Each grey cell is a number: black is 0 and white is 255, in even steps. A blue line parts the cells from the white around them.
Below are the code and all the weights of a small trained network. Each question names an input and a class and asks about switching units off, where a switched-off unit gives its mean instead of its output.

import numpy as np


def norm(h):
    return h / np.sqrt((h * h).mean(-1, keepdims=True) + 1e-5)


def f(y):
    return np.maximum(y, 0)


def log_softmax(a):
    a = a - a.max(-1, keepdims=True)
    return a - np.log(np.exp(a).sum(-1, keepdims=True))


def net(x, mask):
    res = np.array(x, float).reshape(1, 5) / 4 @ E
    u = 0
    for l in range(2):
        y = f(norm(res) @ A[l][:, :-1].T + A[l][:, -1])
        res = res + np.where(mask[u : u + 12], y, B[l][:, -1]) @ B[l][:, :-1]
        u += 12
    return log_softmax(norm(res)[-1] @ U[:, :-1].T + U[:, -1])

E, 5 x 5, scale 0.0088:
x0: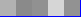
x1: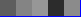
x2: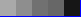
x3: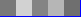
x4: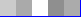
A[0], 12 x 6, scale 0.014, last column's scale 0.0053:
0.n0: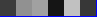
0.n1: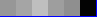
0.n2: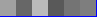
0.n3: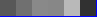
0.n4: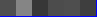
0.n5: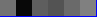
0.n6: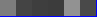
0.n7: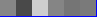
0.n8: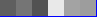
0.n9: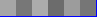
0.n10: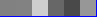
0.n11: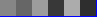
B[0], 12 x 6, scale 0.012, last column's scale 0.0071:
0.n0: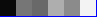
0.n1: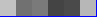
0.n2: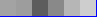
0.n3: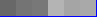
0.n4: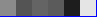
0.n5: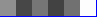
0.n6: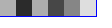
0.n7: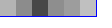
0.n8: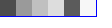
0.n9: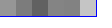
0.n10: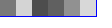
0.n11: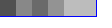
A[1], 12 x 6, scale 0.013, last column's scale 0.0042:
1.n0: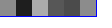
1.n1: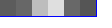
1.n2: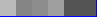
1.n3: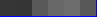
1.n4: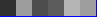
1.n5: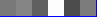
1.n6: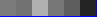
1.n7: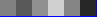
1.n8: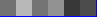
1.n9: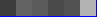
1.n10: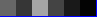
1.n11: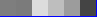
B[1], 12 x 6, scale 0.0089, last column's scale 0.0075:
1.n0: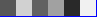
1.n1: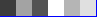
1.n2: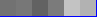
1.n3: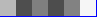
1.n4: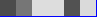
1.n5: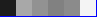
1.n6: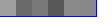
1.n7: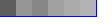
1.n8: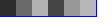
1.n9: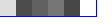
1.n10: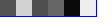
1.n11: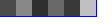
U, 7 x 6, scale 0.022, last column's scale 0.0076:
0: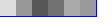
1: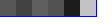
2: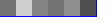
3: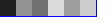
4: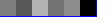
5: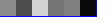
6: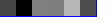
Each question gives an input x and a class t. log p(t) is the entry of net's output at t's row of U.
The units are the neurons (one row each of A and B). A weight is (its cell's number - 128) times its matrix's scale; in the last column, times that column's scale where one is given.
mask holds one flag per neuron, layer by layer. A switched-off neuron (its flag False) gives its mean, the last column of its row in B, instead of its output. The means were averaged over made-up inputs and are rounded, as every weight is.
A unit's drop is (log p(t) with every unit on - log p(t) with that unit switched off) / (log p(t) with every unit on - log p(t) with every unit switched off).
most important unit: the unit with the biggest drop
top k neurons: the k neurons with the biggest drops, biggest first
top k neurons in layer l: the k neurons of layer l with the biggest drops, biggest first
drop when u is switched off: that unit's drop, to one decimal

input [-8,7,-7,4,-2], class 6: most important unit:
0.n0
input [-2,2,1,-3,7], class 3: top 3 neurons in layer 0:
(0.n0; 0.n11; 0.n6)
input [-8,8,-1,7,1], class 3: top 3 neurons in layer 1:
(1.n4; 1.n10; 1.n11)
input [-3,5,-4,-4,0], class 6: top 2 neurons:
(0.n11; 0.n0)
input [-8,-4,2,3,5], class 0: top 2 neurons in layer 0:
(0.n0; 0.n8)
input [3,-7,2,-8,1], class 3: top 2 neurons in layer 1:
(1.n9; 1.n3)
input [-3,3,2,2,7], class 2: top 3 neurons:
(0.n10; 1.n9; 0.n6)
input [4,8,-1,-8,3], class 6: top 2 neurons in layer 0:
(0.n8; 0.n5)
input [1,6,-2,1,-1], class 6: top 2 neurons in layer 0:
(0.n8; 0.n6)
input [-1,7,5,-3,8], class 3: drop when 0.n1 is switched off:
-0.1
